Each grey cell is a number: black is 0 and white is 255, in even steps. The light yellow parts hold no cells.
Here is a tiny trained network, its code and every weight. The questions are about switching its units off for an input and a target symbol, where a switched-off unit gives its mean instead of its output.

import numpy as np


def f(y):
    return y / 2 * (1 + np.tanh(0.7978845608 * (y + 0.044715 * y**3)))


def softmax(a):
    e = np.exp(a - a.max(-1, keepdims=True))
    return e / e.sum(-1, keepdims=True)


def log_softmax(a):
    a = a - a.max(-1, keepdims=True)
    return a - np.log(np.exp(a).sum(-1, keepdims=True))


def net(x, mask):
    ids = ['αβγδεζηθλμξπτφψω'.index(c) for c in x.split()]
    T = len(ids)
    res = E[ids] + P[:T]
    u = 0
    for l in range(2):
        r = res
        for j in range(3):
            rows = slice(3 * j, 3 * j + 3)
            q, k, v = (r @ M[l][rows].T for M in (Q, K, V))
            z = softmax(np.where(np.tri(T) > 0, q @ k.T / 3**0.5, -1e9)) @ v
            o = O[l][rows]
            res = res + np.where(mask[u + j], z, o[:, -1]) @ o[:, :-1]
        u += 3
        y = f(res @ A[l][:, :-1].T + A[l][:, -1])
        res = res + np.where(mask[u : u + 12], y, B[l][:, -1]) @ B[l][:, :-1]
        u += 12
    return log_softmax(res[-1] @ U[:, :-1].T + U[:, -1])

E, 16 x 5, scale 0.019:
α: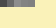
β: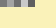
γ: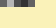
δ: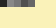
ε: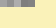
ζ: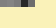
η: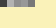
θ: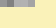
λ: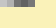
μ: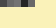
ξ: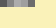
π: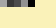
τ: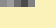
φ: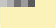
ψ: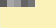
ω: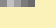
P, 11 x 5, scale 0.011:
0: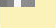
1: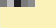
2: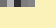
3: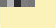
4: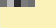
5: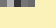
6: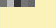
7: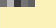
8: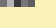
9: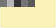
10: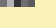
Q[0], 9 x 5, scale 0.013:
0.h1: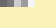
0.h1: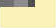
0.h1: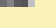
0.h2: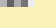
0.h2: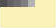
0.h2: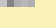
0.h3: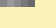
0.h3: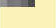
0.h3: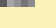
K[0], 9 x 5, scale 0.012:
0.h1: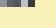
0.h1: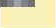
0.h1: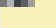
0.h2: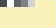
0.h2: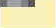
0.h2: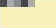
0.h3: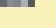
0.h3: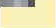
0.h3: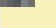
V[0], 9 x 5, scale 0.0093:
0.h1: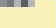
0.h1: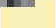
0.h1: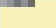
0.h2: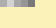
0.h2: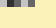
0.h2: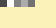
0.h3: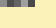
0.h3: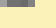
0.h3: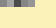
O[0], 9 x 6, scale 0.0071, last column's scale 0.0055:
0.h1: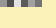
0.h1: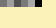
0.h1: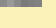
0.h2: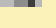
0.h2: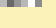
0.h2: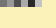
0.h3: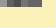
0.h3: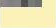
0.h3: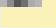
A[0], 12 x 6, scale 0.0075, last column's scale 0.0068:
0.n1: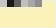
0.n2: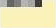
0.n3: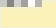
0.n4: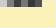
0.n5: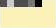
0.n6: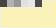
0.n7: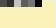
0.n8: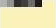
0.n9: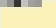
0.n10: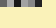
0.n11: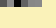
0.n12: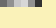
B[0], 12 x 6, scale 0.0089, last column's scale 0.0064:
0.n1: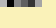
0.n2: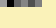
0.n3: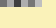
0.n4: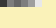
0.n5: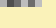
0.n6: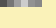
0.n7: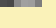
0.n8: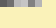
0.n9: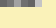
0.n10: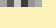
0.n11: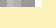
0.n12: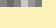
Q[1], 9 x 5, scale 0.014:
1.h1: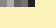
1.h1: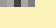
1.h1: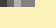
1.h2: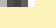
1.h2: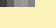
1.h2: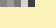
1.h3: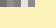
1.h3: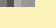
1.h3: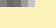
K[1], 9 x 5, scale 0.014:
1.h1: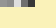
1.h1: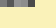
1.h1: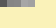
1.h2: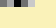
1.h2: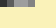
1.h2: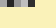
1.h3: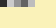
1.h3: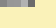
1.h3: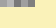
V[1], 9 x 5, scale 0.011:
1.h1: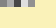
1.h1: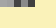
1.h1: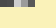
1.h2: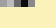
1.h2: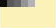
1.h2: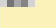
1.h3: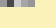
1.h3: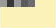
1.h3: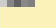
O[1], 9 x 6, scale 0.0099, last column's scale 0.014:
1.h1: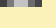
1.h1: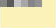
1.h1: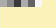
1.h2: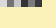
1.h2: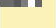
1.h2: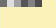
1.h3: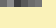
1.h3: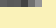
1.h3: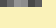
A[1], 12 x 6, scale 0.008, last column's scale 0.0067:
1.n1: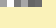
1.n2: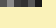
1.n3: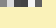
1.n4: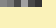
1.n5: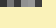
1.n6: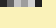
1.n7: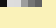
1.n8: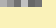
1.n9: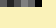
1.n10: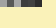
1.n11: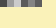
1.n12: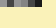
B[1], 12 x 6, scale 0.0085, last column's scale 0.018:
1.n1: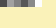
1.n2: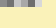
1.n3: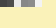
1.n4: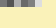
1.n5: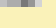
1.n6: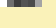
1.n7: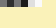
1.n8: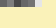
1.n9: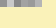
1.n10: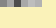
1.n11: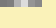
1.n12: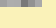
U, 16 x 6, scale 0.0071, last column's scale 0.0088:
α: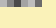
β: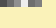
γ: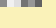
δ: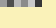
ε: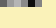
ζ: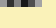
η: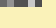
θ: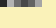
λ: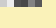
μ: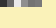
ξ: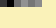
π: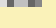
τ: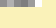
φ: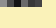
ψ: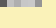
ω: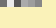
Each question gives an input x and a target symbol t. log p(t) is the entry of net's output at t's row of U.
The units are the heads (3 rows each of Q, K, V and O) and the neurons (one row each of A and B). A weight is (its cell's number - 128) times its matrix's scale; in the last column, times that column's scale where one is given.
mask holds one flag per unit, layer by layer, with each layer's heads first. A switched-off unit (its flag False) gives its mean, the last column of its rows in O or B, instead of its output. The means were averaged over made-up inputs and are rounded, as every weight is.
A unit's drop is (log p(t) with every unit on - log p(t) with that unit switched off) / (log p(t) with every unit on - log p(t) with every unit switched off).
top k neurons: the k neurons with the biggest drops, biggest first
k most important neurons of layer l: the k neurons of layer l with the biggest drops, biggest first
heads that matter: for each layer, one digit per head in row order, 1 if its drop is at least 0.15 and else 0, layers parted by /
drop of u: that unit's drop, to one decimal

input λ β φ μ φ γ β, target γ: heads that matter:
010 / 110
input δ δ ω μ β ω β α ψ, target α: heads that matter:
010 / 010
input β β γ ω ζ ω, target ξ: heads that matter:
010 / 110
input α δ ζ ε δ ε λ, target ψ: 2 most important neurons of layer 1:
[1.n3, 1.n5]
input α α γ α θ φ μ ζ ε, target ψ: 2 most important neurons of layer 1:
[1.n3, 1.n5]
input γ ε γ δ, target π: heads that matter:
010 / 010
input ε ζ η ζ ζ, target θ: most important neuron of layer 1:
[1.n1]
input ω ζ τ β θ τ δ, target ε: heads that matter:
010 / 010
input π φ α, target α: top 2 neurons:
[1.n6, 0.n3]
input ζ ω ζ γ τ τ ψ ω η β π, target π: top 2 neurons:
[1.n9, 1.n12]
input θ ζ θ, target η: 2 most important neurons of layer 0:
[0.n3, 0.n12]
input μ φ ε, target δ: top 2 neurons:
[1.n3, 0.n7]
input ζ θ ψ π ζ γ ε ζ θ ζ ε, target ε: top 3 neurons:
[0.n1, 1.n2, 1.n7]
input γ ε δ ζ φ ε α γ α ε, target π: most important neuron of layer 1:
[1.n7]
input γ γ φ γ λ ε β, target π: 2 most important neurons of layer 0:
[0.n4, 0.n10]
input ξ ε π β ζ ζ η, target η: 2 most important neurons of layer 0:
[0.n6, 0.n1]
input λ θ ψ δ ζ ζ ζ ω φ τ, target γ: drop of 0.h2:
0.2
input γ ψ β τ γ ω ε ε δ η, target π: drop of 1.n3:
0.0
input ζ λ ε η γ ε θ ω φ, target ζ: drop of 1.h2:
0.2
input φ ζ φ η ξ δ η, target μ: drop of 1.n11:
0.1
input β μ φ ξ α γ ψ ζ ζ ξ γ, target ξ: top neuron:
[1.n7]
